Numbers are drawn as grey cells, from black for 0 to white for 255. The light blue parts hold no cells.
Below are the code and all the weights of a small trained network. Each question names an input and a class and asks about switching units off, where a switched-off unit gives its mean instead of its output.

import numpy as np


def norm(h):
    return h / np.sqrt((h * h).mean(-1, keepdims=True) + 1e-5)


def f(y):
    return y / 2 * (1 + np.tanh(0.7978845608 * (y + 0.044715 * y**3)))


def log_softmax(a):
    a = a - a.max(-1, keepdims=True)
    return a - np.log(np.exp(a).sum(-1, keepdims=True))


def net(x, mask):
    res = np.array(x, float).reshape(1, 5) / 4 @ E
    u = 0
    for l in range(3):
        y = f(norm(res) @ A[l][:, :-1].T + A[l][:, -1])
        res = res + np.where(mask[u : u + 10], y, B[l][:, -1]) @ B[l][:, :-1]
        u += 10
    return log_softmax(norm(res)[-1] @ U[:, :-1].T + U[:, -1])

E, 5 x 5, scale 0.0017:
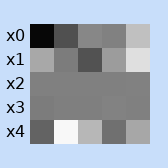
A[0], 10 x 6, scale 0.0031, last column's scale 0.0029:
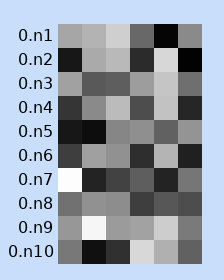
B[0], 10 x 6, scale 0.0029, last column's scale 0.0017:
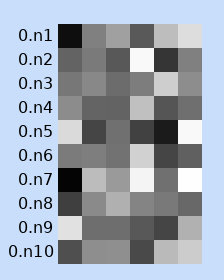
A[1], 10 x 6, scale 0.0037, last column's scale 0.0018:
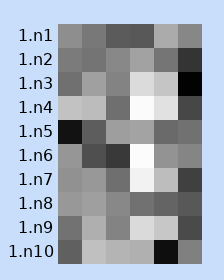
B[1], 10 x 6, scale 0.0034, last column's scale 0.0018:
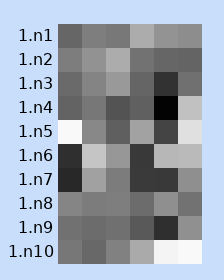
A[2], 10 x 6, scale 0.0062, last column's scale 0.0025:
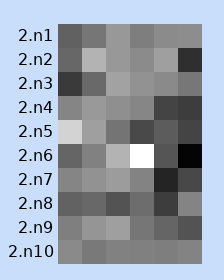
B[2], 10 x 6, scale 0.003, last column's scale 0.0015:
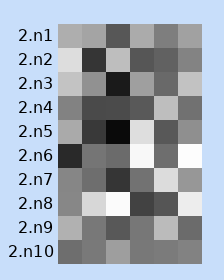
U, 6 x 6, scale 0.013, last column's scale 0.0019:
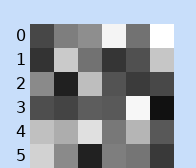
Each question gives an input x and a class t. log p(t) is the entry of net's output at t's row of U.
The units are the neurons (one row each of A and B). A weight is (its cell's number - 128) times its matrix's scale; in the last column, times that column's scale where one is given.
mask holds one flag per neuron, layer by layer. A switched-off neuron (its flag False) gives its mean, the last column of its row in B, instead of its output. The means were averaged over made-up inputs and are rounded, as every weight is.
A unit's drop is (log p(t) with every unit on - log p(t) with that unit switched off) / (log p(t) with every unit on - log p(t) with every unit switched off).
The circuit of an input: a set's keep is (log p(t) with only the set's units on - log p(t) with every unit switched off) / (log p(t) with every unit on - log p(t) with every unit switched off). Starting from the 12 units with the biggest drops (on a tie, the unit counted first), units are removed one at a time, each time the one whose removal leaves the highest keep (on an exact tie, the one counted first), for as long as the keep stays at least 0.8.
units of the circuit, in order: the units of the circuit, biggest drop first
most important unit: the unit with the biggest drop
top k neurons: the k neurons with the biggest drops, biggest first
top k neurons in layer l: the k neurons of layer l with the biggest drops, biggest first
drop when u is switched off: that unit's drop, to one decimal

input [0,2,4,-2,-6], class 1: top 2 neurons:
(0.n7 1.n10)
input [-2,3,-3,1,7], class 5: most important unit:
0.n9
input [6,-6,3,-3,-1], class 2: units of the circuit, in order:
(0.n5 0.n7)
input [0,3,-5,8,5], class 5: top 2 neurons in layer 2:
(2.n5 2.n7)
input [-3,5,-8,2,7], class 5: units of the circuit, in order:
(2.n5 0.n9)
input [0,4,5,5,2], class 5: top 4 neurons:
(0.n9 0.n7 2.n5 0.n1)
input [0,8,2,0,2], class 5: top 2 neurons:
(0.n7 0.n9)
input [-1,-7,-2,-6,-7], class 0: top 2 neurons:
(0.n7 2.n6)
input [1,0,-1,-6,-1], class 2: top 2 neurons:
(0.n5 1.n10)
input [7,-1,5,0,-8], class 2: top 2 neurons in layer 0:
(0.n5 0.n1)
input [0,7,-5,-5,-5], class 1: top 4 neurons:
(0.n7 1.n10 1.n4 0.n1)
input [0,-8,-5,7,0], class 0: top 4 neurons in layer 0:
(0.n10 0.n9 0.n8 0.n3)
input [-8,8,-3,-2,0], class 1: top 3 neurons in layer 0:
(0.n5 0.n7 0.n3)
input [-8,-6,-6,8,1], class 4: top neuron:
(0.n2)
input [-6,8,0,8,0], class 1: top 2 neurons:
(0.n5 1.n4)
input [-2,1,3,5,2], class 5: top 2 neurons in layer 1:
(1.n10 1.n6)
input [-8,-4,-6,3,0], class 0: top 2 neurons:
(0.n7 1.n6)
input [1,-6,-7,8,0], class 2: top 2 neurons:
(0.n7 0.n5)
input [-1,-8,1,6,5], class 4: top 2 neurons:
(0.n7 2.n2)
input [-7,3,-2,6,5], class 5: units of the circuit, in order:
(2.n5)
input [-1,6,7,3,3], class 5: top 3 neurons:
(0.n9 0.n7 2.n5)
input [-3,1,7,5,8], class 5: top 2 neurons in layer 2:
(2.n5 2.n8)
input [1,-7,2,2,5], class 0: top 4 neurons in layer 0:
(0.n2 0.n10 0.n6 0.n4)
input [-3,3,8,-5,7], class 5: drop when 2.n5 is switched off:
0.4
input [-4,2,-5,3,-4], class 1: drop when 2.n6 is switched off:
0.0
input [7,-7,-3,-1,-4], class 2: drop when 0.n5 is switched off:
0.2
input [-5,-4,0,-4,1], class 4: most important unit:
0.n2
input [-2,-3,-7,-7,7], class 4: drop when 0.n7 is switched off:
0.1
